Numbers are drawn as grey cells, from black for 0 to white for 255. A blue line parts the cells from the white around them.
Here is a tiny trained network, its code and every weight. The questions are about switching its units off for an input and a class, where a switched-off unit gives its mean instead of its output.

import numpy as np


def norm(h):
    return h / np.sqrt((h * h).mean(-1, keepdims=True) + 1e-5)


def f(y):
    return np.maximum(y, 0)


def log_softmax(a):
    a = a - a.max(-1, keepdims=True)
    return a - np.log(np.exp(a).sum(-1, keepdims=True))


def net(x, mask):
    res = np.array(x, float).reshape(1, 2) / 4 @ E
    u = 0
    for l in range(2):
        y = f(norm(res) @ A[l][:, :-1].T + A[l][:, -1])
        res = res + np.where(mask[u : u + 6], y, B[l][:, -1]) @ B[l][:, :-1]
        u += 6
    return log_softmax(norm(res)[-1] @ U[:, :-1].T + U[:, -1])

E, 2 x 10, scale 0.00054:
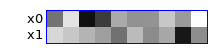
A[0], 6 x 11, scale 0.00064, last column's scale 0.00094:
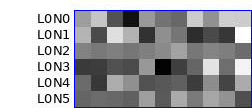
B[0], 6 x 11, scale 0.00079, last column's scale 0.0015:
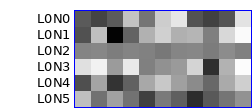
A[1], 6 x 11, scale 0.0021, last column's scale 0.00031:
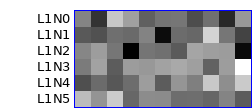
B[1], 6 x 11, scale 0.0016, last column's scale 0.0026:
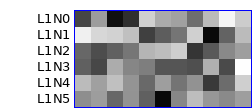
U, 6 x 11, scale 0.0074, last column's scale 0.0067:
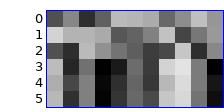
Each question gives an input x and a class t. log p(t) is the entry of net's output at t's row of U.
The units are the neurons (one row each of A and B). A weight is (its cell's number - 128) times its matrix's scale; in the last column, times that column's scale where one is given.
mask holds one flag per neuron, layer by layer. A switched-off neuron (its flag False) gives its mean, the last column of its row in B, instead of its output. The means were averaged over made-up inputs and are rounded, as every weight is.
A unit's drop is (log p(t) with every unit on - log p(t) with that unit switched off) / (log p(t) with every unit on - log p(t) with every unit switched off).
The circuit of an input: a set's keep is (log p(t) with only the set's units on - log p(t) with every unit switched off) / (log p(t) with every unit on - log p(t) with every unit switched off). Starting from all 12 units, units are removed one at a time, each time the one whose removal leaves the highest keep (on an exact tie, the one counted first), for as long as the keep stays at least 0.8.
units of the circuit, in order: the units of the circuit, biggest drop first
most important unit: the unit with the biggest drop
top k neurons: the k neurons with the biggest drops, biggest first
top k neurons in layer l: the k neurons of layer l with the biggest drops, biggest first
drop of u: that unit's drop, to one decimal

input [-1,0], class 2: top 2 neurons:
(L1N3, L1N0)
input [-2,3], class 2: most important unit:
L0N1
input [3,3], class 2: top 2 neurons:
(L1N3, L1N0)
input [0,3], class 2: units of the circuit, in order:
(L1N3, L1N1, L0N3, L1N0)
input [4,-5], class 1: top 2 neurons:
(L0N1, L1N4)
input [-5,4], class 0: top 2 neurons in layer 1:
(L1N0, L1N1)
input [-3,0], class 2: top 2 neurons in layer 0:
(L0N1, L0N4)
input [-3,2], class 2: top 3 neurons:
(L0N1, L1N1, L1N0)
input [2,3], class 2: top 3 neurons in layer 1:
(L1N3, L1N0, L1N1)
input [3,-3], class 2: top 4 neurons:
(L1N3, L1N0, L0N3, L1N1)
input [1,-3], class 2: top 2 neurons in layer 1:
(L1N1, L1N3)
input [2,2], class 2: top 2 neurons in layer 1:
(L1N3, L1N0)
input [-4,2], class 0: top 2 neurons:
(L0N3, L1N0)
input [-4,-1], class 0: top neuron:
(L1N0)
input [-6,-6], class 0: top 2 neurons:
(L1N0, L0N3)
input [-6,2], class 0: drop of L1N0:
0.2
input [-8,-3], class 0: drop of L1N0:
0.7
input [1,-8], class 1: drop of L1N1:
0.0
